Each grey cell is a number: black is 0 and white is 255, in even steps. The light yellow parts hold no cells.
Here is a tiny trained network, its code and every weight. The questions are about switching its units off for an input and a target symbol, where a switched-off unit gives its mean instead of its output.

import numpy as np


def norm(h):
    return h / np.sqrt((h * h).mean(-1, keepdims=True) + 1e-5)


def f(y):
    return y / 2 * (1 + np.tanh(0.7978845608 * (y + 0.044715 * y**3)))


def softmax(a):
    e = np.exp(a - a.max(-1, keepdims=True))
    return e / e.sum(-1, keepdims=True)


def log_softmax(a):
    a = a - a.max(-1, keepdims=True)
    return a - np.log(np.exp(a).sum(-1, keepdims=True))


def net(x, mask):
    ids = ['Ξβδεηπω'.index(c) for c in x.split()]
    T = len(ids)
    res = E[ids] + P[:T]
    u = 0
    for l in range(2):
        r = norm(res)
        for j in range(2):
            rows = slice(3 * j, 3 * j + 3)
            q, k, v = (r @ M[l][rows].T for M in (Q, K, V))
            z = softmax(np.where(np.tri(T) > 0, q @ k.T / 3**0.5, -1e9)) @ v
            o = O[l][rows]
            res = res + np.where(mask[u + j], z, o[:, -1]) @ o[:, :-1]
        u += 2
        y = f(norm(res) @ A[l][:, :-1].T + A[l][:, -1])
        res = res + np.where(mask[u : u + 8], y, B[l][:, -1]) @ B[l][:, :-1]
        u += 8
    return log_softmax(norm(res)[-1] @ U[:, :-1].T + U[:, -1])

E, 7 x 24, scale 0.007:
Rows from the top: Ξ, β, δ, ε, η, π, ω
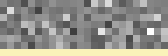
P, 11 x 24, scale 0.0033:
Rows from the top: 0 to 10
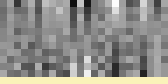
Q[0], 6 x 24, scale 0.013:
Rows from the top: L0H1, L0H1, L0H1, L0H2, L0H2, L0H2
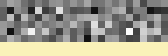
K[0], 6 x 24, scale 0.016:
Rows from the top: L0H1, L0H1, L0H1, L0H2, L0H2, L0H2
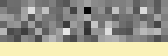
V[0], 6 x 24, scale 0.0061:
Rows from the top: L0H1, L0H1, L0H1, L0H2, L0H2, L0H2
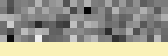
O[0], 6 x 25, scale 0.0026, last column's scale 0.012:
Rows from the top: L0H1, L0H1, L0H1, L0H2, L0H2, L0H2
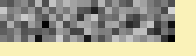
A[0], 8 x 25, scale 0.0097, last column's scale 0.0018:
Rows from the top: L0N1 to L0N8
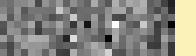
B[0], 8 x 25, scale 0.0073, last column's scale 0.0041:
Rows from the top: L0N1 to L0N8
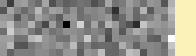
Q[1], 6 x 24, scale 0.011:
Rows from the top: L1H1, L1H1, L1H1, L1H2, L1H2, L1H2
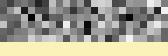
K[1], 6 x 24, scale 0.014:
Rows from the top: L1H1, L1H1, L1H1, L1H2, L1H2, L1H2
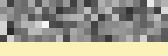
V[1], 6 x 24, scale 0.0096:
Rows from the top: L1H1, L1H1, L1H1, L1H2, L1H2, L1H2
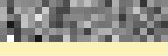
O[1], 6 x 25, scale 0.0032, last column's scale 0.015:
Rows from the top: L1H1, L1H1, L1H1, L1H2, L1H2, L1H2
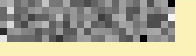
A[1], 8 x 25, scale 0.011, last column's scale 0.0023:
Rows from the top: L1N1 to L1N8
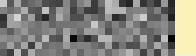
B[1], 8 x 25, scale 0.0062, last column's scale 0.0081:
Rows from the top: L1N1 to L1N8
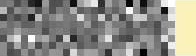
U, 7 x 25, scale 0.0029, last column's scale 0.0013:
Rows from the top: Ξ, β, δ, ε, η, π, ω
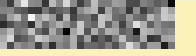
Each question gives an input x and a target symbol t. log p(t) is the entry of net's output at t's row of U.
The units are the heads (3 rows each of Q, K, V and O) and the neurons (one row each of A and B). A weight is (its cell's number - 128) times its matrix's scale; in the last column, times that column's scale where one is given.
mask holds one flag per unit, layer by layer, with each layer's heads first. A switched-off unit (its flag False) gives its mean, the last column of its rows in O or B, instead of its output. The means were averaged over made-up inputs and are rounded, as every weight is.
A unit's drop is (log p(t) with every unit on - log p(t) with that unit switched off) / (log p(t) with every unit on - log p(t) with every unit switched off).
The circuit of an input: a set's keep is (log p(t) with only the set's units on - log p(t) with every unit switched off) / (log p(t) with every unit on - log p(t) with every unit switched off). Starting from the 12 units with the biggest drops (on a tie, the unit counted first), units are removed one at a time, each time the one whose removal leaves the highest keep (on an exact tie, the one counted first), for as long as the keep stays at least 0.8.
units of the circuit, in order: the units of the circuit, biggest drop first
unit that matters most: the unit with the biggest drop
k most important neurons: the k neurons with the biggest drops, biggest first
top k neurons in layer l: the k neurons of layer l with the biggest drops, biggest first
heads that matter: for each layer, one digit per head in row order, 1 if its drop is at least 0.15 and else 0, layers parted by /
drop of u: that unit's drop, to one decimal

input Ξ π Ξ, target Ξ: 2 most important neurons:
(L1N1; L1N3)
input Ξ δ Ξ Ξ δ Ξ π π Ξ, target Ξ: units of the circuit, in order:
(L0H1; L1H2)
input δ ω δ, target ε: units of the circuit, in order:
(L1N1; L1N2)
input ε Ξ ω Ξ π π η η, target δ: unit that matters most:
L1H1
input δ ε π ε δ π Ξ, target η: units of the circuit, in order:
(L0H2; L0N4)
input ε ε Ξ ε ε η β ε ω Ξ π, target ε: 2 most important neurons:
(L0N2; L1N3)
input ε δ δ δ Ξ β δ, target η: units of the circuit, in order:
(L0H2; L1N1; L1N2)
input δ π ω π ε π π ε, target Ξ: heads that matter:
11 / 01
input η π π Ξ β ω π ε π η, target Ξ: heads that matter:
10 / 00
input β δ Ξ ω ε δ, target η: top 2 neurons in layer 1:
(L1N3; L1N1)
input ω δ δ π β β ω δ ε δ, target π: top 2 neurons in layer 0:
(L0N1; L0N6)
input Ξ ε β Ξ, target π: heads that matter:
00 / 11
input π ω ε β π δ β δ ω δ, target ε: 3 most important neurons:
(L1N1; L1N2; L1N7)
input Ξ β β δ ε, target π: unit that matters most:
L0N6
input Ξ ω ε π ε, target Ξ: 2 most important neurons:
(L0N2; L1N3)
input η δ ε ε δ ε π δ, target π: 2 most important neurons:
(L0N1; L1N1)
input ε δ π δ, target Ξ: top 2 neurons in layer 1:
(L1N1; L1N3)
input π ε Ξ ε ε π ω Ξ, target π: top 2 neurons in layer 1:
(L1N1; L1N3)
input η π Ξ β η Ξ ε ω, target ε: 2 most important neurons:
(L0N2; L1N3)
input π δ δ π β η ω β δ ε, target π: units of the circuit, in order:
(L0N6)
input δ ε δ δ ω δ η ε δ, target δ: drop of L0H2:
1.1
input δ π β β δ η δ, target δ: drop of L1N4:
0.0
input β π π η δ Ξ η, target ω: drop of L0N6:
0.1
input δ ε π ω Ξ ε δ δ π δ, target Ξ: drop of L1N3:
0.2
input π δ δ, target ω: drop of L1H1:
0.1
